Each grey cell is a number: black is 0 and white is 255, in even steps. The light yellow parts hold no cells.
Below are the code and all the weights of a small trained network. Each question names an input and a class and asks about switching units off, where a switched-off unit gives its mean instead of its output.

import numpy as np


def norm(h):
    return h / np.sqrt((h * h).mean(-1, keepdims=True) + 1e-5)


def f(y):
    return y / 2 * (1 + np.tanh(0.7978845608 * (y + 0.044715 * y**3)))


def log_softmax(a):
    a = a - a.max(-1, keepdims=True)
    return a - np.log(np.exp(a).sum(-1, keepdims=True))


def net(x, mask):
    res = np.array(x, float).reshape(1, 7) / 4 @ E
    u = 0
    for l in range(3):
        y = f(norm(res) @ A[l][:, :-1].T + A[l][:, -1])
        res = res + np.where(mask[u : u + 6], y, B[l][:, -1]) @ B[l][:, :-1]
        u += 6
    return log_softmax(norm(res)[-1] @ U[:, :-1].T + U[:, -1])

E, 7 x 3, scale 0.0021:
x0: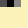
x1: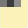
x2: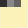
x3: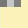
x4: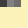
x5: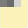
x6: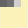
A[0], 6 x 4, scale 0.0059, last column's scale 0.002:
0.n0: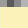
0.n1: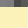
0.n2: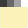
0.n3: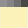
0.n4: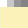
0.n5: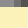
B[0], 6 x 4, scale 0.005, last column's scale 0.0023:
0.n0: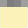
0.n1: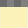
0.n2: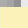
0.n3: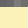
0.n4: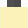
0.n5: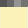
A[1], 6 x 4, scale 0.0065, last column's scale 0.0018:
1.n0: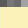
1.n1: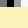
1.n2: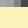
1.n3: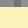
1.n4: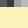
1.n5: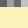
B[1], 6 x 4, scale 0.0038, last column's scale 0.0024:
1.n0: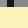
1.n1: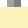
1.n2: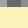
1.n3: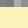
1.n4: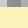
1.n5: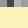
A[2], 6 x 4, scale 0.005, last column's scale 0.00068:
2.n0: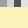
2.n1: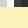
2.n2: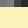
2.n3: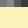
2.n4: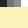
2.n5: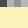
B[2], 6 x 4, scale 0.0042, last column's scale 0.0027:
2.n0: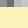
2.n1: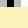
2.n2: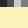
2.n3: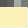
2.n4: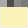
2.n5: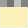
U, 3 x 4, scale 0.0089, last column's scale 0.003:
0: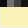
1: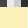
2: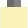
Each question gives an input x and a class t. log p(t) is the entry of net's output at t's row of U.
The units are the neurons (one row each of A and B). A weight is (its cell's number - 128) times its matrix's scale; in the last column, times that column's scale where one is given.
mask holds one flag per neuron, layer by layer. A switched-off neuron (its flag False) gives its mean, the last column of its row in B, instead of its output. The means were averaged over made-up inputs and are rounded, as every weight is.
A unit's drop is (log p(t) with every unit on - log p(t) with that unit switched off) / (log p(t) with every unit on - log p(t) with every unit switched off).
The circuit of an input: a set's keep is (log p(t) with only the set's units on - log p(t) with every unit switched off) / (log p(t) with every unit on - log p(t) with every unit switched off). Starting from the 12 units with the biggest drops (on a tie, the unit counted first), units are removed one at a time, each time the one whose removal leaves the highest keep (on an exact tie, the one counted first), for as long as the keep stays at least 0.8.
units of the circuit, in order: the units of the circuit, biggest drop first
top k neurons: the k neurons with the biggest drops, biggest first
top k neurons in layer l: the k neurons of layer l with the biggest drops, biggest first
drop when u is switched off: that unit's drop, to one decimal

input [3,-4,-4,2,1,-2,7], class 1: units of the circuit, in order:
(0.n4, 2.n1)
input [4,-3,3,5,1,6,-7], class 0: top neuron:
(1.n1)
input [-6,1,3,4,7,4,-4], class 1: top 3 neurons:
(1.n1, 0.n4, 1.n4)
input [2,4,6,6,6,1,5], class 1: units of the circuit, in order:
(2.n1, 0.n2)
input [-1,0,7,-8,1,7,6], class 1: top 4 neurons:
(0.n4, 2.n1, 0.n2, 1.n2)
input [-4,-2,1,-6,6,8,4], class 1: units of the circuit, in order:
(0.n4, 2.n1)
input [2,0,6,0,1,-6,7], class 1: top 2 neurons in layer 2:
(2.n1, 2.n5)
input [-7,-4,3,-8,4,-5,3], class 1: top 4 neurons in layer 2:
(2.n2, 2.n3, 2.n0, 2.n5)
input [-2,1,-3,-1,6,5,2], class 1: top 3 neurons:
(0.n4, 1.n1, 2.n1)
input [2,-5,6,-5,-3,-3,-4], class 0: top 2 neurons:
(0.n4, 2.n1)
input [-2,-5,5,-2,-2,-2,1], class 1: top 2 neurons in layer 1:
(1.n1, 1.n4)
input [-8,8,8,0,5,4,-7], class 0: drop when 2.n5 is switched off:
-0.1
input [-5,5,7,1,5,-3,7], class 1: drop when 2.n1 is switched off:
0.2
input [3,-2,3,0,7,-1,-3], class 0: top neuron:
(2.n1)
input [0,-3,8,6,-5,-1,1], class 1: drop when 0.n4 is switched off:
0.9
